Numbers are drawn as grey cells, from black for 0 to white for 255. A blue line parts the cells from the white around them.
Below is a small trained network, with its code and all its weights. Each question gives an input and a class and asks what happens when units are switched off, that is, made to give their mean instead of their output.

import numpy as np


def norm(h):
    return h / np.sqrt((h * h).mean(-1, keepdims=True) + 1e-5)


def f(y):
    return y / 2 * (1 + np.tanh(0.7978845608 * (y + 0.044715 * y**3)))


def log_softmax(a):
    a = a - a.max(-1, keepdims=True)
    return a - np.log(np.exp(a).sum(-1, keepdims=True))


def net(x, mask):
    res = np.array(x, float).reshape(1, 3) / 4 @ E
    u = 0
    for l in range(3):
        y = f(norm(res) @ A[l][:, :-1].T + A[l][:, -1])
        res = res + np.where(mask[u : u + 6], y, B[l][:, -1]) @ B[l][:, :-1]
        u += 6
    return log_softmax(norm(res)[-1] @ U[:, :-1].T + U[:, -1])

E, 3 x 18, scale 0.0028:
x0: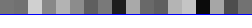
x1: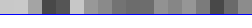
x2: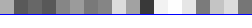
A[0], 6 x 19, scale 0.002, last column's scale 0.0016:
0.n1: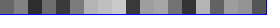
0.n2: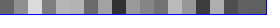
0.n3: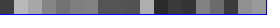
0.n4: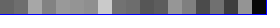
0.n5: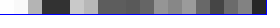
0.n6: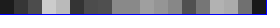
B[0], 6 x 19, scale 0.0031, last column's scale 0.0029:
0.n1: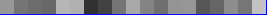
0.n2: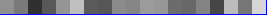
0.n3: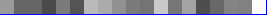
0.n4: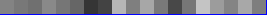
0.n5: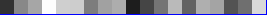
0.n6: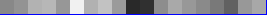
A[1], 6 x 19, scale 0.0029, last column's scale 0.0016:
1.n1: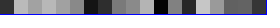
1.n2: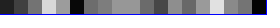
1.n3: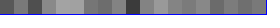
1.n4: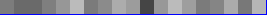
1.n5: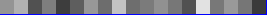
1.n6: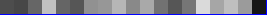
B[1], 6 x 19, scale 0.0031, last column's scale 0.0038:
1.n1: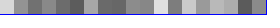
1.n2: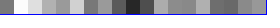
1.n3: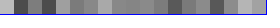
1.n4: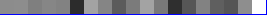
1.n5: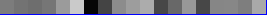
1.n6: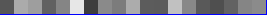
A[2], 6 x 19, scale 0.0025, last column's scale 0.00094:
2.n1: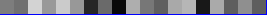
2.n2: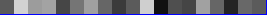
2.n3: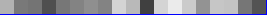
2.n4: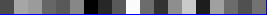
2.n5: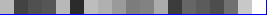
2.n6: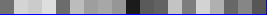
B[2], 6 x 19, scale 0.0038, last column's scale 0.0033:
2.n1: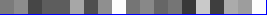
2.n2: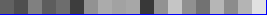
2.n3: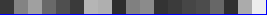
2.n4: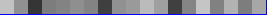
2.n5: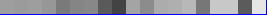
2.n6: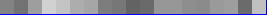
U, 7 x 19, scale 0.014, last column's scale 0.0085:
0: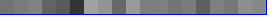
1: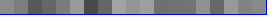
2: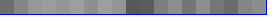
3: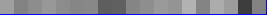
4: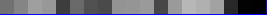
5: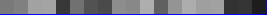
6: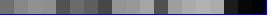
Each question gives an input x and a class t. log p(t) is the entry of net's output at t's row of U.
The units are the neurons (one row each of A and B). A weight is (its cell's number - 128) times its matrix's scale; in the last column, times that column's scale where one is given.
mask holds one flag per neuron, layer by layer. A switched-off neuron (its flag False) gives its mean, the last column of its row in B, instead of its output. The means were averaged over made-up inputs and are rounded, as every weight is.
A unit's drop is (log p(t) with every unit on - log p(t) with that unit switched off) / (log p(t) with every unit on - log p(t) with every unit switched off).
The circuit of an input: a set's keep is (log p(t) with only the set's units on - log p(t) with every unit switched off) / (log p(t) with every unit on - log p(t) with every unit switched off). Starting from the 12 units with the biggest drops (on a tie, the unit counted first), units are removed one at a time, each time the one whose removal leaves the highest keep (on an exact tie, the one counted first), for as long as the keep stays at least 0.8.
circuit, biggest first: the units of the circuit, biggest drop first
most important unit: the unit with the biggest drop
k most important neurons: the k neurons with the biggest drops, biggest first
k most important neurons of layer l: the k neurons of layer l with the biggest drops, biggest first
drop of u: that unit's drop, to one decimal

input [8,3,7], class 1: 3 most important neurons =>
(2.n1; 0.n3; 2.n4)
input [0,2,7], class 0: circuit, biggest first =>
(2.n3)
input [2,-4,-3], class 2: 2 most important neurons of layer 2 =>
(2.n3; 2.n4)
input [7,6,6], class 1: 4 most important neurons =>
(2.n1; 0.n3; 0.n6; 2.n4)
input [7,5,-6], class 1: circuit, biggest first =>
(2.n1; 2.n4)
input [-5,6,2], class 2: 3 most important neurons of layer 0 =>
(0.n5; 0.n2; 0.n4)
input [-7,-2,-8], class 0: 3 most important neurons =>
(2.n2; 2.n1; 0.n2)
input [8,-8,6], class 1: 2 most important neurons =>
(2.n1; 0.n5)
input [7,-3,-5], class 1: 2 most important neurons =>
(2.n1; 1.n4)
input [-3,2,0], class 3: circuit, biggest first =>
(2.n1; 2.n5)
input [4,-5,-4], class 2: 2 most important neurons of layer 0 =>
(0.n1; 0.n6)
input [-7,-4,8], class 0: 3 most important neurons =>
(2.n3; 2.n1; 0.n2)
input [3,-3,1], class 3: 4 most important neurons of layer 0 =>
(0.n6; 0.n2; 0.n1; 0.n5)
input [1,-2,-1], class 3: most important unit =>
2.n5
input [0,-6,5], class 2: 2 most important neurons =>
(1.n2; 0.n3)
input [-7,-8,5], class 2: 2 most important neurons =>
(1.n2; 0.n6)
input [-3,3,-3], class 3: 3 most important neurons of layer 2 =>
(2.n5; 2.n3; 2.n1)
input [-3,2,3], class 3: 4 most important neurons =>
(1.n4; 2.n5; 2.n1; 0.n1)
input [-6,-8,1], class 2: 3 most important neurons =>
(1.n2; 0.n6; 0.n2)
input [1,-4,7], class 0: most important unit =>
2.n3
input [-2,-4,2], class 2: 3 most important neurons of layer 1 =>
(1.n2; 1.n6; 1.n1)
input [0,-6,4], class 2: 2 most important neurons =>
(1.n2; 0.n3)
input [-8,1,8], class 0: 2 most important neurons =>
(2.n3; 2.n1)
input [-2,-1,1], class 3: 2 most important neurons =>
(0.n1; 2.n5)
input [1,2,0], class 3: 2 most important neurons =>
(1.n1; 2.n1)
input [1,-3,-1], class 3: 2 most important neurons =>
(0.n6; 2.n5)
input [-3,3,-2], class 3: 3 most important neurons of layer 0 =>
(0.n1; 0.n2; 0.n5)
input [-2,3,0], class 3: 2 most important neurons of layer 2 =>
(2.n1; 2.n3)
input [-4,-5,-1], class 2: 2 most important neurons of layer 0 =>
(0.n2; 0.n6)
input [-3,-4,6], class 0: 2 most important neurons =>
(2.n3; 0.n5)
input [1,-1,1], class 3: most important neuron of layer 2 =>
(2.n5)
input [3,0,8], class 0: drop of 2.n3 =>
0.3
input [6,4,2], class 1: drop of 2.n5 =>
0.0
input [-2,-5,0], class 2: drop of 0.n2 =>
0.1
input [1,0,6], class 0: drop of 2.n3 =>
0.3
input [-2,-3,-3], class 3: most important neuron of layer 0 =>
(0.n3)
